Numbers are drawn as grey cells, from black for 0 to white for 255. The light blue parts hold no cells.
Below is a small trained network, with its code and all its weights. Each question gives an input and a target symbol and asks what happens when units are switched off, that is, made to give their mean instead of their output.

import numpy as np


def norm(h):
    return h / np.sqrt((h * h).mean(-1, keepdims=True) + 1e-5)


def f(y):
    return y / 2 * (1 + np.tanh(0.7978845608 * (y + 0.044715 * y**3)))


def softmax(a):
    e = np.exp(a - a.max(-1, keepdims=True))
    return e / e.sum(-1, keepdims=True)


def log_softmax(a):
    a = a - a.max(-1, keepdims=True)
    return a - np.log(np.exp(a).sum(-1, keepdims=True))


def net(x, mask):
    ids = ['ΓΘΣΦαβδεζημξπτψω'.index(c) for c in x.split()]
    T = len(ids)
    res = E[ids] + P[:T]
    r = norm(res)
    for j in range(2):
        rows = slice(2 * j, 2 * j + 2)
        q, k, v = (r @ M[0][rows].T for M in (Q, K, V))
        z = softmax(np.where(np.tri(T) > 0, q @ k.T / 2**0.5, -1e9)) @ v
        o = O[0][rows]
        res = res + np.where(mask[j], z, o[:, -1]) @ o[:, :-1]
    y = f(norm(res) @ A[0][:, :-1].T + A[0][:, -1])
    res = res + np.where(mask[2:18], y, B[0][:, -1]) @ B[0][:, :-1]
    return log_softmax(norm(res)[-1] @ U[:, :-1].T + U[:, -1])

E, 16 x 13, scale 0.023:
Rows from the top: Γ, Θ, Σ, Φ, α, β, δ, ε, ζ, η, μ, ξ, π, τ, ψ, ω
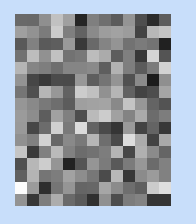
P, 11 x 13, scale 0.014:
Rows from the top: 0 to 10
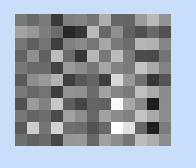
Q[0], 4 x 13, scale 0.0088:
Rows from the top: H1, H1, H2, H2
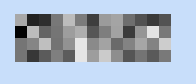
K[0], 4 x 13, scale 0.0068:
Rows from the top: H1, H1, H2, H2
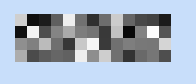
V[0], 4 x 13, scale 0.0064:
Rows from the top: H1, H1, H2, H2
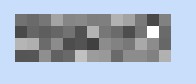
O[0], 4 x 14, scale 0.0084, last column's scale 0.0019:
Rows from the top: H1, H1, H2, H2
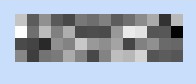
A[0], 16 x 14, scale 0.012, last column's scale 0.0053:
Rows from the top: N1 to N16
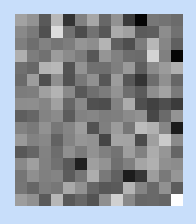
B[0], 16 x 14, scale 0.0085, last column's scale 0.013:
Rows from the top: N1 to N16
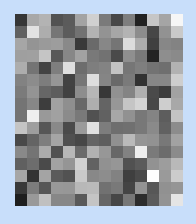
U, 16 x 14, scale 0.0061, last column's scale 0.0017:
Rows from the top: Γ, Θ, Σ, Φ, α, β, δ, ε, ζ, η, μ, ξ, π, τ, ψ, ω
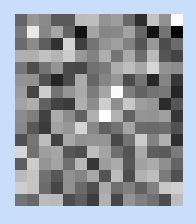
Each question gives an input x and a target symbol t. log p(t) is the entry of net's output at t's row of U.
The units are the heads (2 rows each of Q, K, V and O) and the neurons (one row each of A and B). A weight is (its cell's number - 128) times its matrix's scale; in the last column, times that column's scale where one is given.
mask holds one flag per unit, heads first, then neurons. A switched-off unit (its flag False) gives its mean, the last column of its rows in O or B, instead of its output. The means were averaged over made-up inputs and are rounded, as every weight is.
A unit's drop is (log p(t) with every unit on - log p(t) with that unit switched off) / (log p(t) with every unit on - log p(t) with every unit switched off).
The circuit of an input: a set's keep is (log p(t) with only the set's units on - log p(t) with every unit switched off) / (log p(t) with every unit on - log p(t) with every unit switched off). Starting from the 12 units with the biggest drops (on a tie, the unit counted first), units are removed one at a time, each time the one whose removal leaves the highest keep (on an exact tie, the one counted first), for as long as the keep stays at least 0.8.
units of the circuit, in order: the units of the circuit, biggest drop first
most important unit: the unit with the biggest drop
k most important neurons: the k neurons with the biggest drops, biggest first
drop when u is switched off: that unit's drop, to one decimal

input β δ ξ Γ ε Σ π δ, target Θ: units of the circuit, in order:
(H2; N14; N2)
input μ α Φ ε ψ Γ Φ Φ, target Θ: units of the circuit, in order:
(H1; N14)
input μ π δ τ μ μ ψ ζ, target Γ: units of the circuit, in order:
(H1; H2; N1)
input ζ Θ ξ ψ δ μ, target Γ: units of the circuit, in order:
(H1; N14)
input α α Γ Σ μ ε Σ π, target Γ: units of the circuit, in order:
(H1; H2; N14)
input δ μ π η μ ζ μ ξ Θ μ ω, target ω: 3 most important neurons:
(N3; N1; N13)
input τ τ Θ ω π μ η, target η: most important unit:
H2
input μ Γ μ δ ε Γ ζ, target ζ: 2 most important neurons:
(N1; N13)
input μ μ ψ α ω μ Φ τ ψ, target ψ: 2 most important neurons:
(N4; N1)
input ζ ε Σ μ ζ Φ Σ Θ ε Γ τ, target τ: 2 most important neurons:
(N10; N1)
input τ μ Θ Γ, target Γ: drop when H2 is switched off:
0.3
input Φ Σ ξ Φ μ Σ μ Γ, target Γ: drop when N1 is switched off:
0.3
